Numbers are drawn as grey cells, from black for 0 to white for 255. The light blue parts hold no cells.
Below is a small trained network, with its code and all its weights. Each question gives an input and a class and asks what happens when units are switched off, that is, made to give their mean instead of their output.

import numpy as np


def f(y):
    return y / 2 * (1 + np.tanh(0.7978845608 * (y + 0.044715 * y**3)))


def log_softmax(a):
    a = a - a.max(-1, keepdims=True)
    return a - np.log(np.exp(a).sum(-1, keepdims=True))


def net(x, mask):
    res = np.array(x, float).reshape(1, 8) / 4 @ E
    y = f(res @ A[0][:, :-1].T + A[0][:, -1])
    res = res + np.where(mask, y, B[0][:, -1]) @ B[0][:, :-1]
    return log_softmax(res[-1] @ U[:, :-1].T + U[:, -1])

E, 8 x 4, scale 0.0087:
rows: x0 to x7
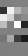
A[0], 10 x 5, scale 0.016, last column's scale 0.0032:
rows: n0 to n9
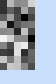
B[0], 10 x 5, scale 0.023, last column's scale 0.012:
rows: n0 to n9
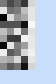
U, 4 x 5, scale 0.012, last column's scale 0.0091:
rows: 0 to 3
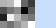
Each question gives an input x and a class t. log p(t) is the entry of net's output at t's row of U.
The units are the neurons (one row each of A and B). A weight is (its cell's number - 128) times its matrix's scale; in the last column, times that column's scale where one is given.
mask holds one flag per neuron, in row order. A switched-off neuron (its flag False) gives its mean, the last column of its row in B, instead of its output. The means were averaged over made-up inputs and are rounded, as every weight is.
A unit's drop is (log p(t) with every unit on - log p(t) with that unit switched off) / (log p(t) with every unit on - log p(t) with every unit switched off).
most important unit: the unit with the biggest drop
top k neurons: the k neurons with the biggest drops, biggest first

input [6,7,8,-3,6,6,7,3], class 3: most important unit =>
n5
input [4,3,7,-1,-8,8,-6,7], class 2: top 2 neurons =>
n2, n7
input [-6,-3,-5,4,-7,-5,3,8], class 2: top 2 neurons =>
n6, n5
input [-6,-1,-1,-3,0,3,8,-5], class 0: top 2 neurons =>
n6, n5
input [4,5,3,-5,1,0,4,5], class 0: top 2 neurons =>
n3, n4
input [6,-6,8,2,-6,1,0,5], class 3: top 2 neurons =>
n5, n9
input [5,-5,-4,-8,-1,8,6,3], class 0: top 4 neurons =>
n1, n4, n6, n5
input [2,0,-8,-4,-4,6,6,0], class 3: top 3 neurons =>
n1, n6, n8
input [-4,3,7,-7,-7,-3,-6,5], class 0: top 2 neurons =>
n4, n7
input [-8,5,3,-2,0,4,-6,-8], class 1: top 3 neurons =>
n6, n0, n9
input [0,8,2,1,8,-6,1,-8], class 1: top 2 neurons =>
n9, n0
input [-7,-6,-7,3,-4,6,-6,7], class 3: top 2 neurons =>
n7, n6
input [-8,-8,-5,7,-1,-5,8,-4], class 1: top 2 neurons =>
n3, n4
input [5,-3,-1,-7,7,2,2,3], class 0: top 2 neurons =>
n4, n5
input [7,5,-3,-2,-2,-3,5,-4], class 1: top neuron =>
n0
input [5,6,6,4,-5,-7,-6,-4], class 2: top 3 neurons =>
n6, n3, n7
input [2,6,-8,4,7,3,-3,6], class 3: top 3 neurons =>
n7, n3, n8
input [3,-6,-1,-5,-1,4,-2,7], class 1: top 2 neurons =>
n3, n7
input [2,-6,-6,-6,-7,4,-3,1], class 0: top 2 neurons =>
n1, n4
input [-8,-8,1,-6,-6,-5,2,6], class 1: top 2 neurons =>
n3, n7
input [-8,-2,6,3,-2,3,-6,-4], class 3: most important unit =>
n5
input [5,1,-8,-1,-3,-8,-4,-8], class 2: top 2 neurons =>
n6, n5
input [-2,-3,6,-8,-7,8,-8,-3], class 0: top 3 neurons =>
n4, n6, n1
